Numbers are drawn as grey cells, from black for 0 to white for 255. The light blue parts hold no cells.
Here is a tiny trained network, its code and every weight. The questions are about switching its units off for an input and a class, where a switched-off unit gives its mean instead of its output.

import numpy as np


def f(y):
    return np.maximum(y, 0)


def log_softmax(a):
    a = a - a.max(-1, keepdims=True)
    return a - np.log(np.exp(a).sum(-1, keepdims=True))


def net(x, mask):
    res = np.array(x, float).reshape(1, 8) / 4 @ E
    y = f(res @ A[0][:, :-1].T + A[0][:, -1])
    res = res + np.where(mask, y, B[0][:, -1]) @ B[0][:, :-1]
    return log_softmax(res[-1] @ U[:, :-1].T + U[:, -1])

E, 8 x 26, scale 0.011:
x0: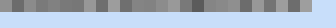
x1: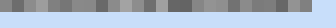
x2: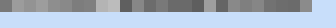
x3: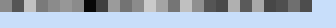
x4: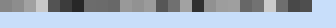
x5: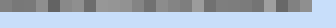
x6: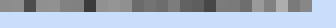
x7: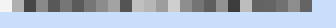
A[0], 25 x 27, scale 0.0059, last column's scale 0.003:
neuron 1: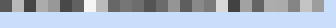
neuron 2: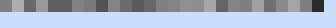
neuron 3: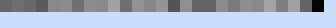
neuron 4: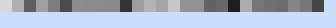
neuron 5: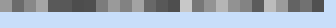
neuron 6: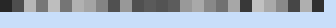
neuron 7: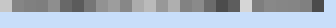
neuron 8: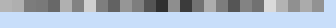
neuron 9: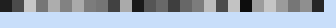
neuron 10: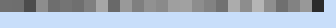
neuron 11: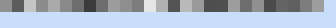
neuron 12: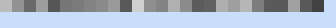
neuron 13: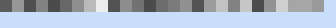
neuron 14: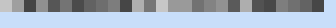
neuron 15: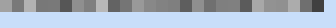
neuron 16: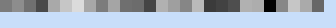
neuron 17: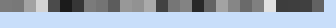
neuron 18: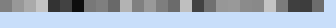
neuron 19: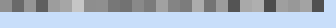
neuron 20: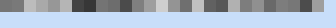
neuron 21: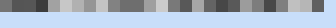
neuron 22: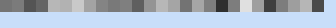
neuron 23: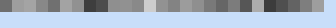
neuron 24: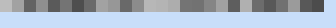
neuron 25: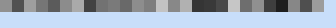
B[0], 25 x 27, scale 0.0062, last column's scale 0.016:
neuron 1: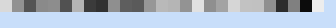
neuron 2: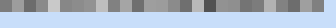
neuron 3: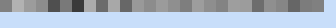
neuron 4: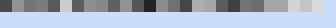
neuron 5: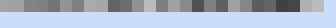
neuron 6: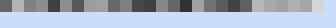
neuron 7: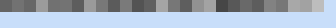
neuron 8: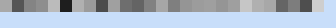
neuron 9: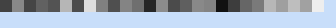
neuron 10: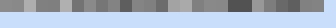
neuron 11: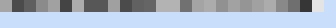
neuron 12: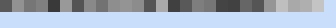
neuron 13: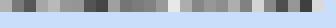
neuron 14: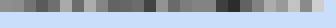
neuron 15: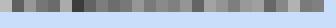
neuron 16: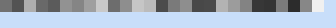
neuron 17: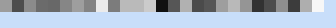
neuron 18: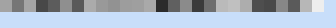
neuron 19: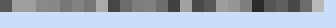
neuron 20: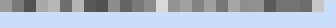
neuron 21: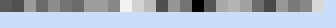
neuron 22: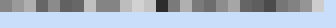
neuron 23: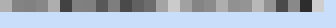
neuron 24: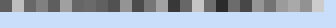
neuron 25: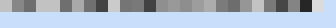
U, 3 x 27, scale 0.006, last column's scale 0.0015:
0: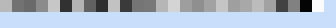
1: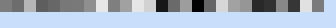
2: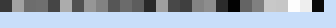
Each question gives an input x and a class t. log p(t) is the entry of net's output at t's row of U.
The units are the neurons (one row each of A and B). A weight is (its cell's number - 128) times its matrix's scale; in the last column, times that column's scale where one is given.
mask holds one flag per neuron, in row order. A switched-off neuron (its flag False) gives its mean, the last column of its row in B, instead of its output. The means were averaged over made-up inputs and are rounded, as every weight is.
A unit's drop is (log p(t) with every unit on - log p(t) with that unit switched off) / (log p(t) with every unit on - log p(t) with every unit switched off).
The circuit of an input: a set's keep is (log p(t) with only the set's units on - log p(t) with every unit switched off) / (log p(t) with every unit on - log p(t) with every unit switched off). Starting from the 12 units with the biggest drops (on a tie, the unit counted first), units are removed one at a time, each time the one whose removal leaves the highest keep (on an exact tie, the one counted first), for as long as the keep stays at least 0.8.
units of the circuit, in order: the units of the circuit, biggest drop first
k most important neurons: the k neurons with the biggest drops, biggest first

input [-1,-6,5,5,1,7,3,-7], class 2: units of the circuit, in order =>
neuron 9
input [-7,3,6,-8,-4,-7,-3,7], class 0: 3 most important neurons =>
neuron 1; neuron 13; neuron 8
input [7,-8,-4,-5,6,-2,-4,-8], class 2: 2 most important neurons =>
neuron 9; neuron 6
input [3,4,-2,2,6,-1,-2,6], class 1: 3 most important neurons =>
neuron 17; neuron 18; neuron 9
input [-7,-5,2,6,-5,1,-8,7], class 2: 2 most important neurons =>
neuron 4; neuron 1
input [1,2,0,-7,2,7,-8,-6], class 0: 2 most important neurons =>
neuron 1; neuron 13
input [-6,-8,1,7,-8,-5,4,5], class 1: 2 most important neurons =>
neuron 16; neuron 21
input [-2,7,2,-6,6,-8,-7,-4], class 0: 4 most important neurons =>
neuron 1; neuron 13; neuron 8; neuron 16
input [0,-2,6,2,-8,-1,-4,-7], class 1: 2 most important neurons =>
neuron 16; neuron 21
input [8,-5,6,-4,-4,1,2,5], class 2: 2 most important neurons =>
neuron 4; neuron 17
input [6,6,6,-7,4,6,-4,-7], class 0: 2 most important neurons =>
neuron 1; neuron 13
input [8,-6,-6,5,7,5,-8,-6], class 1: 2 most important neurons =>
neuron 17; neuron 18
